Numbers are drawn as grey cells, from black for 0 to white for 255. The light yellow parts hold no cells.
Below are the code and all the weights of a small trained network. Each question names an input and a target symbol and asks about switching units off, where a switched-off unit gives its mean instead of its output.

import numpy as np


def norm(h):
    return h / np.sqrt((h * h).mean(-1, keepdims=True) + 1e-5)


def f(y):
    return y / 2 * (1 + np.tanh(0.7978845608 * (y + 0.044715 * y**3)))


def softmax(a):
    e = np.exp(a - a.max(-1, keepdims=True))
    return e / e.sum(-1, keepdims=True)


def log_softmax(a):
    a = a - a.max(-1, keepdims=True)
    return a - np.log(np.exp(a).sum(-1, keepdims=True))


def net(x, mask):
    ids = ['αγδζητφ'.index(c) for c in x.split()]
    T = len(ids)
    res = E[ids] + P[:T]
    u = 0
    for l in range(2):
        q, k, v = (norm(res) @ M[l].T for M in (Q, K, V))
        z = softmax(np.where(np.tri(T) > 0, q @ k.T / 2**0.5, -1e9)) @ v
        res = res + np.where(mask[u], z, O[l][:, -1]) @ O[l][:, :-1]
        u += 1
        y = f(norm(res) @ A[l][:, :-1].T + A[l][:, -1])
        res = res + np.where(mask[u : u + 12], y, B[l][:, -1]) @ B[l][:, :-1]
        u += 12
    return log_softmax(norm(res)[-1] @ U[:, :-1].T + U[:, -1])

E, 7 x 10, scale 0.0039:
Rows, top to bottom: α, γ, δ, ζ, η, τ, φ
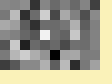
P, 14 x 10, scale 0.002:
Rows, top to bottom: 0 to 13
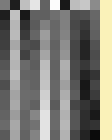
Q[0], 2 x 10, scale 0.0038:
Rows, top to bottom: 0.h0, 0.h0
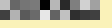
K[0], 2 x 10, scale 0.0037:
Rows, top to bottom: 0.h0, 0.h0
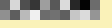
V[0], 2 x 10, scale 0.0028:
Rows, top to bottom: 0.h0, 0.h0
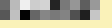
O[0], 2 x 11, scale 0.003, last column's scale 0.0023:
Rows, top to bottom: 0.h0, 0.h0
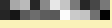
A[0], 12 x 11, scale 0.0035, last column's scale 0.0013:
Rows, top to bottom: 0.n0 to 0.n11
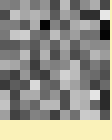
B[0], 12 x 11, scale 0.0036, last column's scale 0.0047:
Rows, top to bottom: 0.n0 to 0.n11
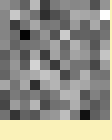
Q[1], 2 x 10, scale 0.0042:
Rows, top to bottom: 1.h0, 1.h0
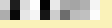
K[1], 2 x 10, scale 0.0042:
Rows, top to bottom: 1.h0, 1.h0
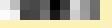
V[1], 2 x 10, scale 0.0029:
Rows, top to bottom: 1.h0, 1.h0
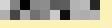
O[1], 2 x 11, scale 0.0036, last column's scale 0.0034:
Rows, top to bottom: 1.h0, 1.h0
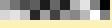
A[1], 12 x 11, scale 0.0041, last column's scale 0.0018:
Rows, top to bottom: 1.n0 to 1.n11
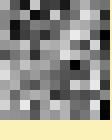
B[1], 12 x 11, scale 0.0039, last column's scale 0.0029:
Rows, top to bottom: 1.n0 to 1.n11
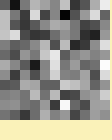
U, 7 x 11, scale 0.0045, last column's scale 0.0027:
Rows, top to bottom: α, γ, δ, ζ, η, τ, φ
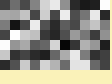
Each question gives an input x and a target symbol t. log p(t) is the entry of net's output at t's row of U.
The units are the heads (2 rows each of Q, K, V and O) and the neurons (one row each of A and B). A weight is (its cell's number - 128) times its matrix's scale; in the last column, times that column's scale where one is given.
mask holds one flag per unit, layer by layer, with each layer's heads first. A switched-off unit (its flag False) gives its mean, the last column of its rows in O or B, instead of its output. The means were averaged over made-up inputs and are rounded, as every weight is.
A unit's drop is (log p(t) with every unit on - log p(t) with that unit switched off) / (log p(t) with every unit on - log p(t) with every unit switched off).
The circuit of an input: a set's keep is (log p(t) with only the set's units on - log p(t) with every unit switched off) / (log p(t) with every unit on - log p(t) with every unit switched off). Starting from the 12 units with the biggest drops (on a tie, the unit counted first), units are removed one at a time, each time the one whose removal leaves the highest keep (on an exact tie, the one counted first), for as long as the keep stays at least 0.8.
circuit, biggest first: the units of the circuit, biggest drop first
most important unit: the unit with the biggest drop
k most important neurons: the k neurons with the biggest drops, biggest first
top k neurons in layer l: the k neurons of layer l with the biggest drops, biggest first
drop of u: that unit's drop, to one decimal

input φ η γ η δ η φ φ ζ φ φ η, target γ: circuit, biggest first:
[1.h0; 0.n6; 0.n1]
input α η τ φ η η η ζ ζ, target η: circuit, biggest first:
[0.h0; 1.h0]
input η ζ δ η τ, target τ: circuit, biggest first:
[0.h0; 1.h0]
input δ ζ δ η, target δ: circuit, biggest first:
[1.h0; 1.n0; 0.h0]
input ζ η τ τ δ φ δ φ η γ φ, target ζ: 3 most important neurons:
[0.n1; 0.n5; 1.n0]
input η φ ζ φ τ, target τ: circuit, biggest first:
[0.h0; 1.h0; 0.n8]
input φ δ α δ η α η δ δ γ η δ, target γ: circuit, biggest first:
[1.h0]
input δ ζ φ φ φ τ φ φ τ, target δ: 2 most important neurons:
[1.n0; 0.n0]
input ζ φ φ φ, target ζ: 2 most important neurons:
[0.n5; 1.n0]
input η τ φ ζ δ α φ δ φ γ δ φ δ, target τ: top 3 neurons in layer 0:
[0.n4; 0.n8; 0.n0]
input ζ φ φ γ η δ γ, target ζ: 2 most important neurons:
[0.n1; 1.n0]
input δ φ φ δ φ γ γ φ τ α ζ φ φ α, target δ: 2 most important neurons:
[1.n0; 1.n6]
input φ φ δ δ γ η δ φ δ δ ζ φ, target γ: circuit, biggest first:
[1.h0; 0.n1]
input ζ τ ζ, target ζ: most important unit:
0.n10
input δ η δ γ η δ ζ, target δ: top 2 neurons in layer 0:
[0.n10; 0.n8]
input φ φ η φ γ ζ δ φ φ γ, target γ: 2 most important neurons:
[0.n6; 0.n1]
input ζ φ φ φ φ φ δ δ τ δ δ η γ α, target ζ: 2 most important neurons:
[0.n1; 1.n0]
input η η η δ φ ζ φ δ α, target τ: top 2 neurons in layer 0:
[0.n4; 0.n8]
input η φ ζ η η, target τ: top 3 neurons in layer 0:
[0.n8; 0.n4; 0.n6]
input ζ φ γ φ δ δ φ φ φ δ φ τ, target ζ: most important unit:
0.n1
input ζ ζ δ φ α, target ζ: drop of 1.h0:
0.1
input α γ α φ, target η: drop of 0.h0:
1.0
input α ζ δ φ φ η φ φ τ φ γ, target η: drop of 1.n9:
0.1
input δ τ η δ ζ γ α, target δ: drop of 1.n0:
0.3
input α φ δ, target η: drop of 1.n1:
-0.1
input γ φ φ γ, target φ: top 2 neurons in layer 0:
[0.n8; 0.n4]
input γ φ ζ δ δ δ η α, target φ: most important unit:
0.h0
